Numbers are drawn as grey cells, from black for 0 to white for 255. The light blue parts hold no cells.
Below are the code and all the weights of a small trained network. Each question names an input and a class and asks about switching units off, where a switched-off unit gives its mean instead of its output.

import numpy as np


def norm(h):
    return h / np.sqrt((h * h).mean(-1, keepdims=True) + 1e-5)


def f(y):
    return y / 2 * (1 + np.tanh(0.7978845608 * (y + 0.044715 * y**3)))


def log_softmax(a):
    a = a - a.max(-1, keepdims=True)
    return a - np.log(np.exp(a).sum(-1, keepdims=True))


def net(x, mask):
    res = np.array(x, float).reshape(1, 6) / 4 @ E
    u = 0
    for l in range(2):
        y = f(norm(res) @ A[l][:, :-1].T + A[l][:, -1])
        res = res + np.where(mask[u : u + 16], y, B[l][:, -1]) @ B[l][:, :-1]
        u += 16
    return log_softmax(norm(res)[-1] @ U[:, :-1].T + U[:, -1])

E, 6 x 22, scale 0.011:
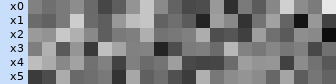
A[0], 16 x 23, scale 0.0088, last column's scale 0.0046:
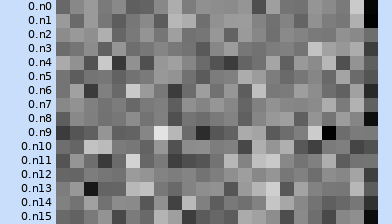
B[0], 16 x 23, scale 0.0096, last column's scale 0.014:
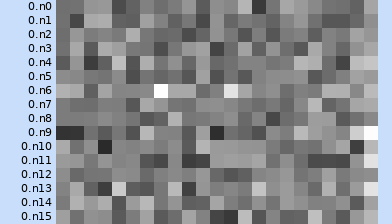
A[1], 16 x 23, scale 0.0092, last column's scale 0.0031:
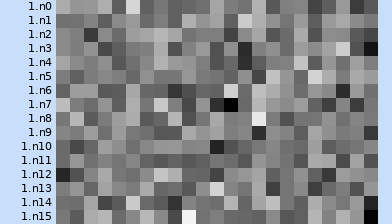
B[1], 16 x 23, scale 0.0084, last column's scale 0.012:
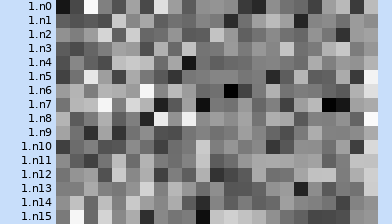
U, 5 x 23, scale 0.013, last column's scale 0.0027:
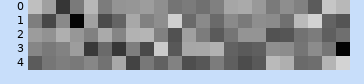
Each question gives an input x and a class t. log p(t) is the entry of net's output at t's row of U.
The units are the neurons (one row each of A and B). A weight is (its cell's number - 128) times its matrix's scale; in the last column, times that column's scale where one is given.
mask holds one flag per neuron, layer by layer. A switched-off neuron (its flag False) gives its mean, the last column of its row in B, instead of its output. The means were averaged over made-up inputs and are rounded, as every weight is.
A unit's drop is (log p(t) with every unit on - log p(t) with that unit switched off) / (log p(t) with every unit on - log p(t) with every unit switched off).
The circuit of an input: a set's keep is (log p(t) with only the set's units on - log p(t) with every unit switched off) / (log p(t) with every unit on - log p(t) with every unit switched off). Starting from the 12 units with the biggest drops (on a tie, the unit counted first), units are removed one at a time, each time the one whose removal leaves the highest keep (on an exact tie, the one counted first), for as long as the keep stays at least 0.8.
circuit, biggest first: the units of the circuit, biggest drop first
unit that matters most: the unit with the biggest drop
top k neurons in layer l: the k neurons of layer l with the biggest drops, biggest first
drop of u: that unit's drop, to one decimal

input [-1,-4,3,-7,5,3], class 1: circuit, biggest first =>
[0.n10]
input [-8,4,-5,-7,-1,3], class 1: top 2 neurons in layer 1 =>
[1.n3, 1.n6]
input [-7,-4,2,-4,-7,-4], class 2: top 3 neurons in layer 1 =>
[1.n13, 1.n11, 1.n12]
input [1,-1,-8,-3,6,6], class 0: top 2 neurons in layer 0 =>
[0.n9, 0.n11]
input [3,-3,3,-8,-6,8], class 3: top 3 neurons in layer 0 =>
[0.n13, 0.n11, 0.n4]
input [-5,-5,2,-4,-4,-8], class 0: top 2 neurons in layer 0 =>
[0.n9, 0.n10]
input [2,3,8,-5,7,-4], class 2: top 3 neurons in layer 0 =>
[0.n9, 0.n15, 0.n10]
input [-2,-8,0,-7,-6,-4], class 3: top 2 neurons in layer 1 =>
[1.n15, 1.n12]
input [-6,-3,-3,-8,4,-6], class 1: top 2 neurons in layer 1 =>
[1.n6, 1.n7]
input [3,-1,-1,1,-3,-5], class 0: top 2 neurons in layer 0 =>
[0.n13, 0.n9]
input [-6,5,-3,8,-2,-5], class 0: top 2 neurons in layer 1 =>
[1.n5, 1.n0]
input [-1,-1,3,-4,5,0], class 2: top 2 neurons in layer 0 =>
[0.n9, 0.n14]
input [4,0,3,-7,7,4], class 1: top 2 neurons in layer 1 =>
[1.n3, 1.n6]
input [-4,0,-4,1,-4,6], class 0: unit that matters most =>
0.n11
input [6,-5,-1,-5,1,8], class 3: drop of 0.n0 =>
0.3
